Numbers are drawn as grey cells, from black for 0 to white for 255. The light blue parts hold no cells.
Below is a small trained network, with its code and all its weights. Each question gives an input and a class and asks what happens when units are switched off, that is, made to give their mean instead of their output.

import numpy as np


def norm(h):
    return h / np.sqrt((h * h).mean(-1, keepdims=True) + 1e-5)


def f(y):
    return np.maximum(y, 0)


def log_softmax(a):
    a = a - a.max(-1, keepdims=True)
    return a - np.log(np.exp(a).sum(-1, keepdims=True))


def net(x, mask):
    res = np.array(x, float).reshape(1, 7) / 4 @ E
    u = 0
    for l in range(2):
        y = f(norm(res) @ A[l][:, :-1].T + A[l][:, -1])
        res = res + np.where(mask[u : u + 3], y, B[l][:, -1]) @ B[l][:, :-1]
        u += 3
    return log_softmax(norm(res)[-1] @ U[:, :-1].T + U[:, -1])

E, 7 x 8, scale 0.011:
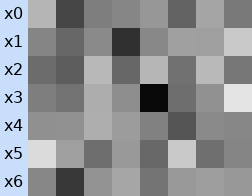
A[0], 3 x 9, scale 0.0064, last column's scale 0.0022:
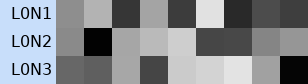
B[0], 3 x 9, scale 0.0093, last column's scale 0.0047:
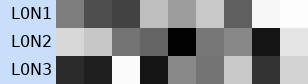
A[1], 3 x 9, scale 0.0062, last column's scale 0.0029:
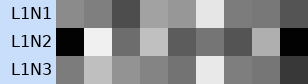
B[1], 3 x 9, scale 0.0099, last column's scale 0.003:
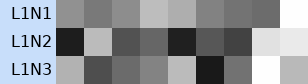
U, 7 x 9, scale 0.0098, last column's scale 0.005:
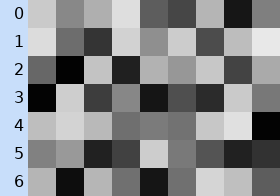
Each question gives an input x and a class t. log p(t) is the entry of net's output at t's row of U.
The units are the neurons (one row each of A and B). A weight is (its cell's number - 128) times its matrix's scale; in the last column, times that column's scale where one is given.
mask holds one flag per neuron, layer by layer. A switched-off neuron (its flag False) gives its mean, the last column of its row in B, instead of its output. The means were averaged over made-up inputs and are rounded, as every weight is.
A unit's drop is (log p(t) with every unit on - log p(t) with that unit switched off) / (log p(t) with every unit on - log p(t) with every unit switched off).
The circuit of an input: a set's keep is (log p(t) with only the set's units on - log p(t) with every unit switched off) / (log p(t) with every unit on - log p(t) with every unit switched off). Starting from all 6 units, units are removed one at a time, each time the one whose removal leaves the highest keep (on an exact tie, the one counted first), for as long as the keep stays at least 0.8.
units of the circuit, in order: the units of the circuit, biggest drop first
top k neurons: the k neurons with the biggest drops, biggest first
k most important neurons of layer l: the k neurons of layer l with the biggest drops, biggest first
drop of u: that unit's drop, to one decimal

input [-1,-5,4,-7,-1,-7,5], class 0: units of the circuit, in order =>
L0N2
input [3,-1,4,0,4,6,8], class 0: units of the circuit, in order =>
L0N2, L0N1
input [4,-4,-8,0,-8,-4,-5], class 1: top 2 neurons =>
L0N1, L1N1
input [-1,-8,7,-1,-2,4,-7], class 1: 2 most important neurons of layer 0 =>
L0N3, L0N1
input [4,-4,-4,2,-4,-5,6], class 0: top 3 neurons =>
L0N2, L0N1, L1N2
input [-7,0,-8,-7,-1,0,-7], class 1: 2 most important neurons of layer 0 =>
L0N1, L0N3
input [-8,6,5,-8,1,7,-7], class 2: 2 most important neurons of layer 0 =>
L0N3, L0N2
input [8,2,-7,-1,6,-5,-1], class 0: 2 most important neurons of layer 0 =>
L0N2, L0N1
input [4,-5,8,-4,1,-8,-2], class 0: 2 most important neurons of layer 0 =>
L0N2, L0N1
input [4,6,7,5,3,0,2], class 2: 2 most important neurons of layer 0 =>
L0N3, L0N1
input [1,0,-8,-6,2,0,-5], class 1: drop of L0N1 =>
0.4
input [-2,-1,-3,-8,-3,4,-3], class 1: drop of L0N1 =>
0.3
